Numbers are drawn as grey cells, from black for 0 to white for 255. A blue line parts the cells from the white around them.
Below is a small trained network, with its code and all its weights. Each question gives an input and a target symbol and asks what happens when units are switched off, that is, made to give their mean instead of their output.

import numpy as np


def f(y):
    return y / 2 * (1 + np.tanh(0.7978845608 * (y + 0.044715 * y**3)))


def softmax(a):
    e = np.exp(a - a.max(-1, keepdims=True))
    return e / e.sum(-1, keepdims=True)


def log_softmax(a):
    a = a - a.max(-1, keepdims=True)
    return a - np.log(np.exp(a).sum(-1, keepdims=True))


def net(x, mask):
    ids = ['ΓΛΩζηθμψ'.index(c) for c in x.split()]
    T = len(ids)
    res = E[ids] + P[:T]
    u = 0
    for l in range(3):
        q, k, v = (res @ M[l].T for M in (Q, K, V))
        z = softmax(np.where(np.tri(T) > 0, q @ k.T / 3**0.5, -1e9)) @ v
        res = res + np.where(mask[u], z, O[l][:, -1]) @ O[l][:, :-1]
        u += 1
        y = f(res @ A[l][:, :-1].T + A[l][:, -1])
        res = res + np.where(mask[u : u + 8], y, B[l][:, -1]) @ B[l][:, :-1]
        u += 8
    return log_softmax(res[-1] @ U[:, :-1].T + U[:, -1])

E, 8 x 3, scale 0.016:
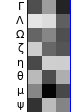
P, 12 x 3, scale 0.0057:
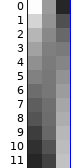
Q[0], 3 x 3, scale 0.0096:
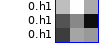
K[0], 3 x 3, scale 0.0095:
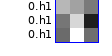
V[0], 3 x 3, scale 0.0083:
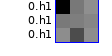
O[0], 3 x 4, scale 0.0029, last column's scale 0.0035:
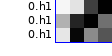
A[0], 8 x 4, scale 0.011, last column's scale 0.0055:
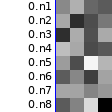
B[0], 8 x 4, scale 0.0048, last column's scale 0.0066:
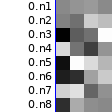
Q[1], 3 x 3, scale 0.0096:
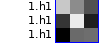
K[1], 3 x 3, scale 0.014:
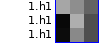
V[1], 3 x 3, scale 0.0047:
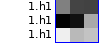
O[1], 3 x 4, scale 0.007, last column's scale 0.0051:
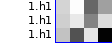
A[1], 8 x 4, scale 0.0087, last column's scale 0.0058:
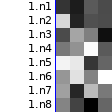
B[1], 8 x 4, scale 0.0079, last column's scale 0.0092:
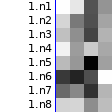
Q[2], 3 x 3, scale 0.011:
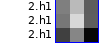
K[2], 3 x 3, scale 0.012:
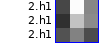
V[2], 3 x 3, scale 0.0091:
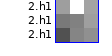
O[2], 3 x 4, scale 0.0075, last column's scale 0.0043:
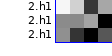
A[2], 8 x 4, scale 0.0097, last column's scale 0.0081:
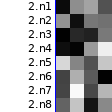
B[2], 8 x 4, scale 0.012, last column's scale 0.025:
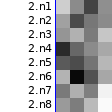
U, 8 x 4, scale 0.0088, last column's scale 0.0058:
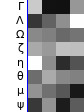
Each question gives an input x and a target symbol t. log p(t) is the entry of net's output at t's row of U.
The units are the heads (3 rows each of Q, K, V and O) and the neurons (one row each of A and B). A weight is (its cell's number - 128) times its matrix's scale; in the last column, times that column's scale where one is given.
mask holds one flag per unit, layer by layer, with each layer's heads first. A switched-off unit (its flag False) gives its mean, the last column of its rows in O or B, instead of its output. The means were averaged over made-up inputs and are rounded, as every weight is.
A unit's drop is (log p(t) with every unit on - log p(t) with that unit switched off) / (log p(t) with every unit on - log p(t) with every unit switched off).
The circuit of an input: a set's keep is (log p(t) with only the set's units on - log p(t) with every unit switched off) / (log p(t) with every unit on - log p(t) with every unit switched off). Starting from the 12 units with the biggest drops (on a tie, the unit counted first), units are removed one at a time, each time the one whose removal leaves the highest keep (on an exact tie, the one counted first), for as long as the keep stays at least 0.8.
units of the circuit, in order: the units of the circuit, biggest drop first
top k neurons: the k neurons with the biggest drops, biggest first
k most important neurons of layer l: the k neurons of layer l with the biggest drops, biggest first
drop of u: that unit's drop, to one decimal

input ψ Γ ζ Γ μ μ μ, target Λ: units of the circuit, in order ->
2.h1, 2.n4
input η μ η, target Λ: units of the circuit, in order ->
1.h1, 1.n8, 1.n1, 2.n4
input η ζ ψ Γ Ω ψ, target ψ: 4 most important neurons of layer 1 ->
1.n6, 1.n8, 1.n4, 1.n1
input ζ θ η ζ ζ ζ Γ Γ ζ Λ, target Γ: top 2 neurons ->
1.n5, 0.n3
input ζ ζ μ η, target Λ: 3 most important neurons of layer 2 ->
2.n4, 2.n8, 2.n3
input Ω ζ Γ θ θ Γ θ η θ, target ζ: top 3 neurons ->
1.n4, 0.n5, 2.n6
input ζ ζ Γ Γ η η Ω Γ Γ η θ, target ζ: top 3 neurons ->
1.n4, 0.n5, 0.n3
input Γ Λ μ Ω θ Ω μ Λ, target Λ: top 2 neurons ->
1.n8, 0.n2
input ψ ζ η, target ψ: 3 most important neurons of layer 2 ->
2.n8, 2.n1, 2.n4
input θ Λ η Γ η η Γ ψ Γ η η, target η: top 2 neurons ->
2.n1, 0.n3
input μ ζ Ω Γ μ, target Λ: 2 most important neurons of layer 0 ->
0.n2, 0.n5
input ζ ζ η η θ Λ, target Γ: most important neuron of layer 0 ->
0.n2
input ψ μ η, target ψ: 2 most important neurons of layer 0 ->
0.n3, 0.n2
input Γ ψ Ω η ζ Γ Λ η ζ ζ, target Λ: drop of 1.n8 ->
0.3
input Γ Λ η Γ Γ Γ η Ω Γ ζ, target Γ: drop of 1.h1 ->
0.4
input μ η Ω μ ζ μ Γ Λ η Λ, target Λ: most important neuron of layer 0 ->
0.n3
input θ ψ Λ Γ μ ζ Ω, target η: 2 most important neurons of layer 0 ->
0.n3, 0.n6
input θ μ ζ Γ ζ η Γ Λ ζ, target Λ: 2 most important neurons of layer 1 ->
1.n8, 1.n1
